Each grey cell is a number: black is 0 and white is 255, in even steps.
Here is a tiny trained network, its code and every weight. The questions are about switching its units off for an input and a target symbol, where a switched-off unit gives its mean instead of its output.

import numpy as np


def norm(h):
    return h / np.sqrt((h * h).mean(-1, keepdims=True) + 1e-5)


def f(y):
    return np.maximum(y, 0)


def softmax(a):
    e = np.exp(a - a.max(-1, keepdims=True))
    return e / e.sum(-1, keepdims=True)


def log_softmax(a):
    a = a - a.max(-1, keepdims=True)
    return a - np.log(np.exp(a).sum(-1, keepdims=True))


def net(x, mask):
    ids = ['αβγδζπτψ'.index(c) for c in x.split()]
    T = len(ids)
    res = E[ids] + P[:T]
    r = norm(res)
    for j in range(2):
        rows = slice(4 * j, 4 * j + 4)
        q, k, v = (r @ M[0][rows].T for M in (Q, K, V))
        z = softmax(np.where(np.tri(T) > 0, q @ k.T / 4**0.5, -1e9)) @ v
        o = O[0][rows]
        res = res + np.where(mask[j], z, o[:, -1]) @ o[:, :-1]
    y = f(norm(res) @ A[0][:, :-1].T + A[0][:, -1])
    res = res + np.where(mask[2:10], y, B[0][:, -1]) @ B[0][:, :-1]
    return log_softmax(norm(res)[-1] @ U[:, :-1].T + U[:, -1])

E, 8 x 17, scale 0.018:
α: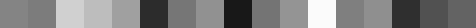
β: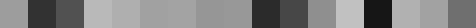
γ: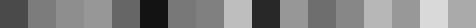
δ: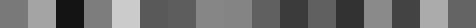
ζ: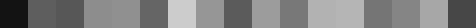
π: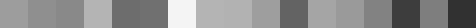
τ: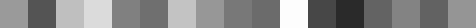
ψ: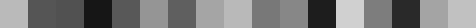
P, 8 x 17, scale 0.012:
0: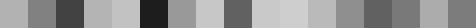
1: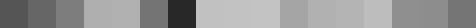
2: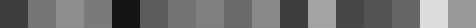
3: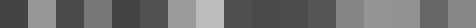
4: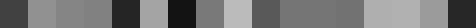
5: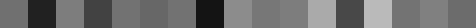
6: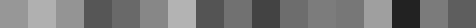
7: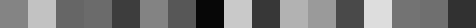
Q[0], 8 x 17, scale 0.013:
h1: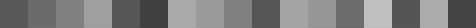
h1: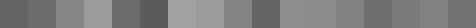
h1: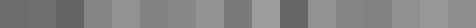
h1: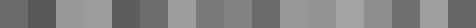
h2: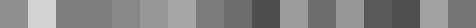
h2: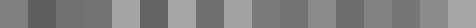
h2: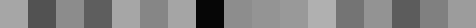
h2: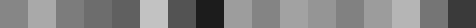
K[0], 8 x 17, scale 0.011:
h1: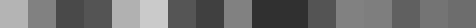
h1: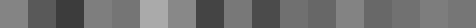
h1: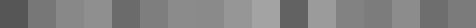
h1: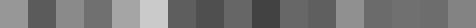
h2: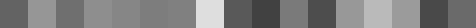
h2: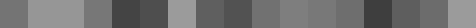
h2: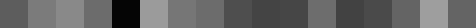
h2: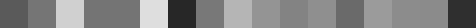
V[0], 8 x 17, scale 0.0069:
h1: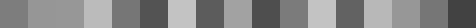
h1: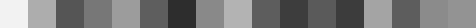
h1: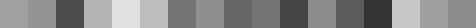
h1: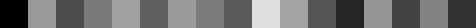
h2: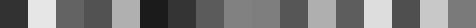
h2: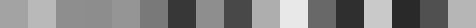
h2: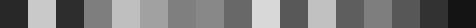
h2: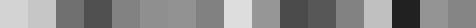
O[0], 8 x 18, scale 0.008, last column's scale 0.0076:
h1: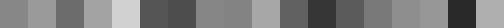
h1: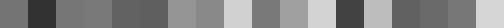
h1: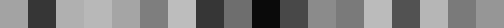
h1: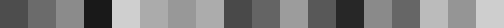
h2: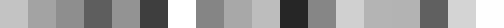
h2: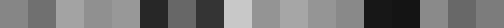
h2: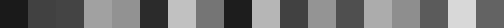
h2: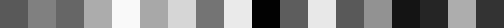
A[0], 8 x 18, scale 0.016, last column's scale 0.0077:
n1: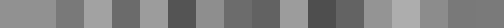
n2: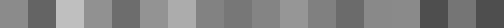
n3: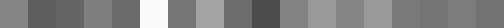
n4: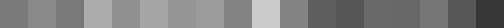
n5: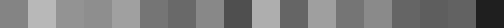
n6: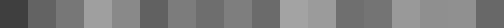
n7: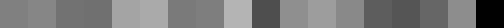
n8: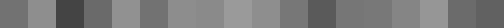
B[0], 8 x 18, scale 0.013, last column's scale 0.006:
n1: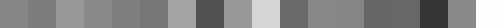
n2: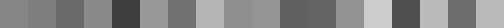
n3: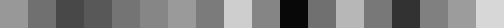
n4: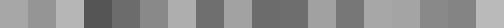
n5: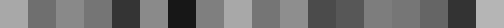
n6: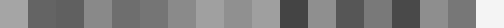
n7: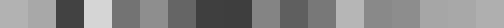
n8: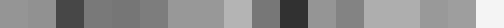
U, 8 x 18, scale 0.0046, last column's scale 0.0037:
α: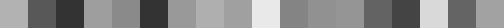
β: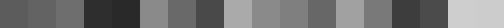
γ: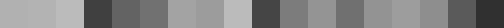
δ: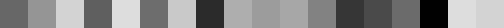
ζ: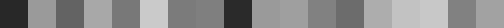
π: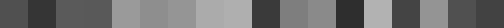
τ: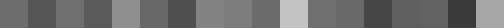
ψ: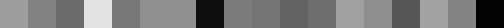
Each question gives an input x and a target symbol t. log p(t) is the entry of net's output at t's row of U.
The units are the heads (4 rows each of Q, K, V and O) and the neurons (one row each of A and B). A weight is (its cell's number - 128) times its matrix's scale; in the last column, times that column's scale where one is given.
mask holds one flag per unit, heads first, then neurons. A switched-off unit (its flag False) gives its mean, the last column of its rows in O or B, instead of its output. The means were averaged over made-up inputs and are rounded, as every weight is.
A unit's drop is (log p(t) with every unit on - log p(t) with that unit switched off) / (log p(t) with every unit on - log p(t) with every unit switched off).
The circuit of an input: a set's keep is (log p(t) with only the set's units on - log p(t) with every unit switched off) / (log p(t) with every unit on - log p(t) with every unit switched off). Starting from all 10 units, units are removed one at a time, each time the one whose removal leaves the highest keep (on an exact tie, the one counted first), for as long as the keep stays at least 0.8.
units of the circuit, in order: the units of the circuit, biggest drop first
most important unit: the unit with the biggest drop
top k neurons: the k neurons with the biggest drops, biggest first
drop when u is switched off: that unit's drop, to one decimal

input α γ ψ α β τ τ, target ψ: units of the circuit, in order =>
(h1)
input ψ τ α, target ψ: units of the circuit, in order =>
(h2; n7)
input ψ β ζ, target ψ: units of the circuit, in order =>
(n7; h2)
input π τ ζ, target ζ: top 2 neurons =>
(n3; n1)
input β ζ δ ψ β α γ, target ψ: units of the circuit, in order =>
(n7; h2)
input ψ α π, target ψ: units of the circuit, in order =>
(h2; n7)
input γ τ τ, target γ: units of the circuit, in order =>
(n4; h1)
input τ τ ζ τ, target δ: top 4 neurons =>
(n1; n4; n2; n5)
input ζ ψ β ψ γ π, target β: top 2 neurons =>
(n3; n1)
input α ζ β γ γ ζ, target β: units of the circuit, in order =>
(h2; n3; n1)
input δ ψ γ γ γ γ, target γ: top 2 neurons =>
(n1; n3)
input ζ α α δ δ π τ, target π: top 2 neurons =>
(n2; n1)
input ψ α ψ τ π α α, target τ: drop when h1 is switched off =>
-0.3
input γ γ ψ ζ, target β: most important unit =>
h1
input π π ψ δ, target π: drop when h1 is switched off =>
0.2
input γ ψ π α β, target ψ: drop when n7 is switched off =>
0.4
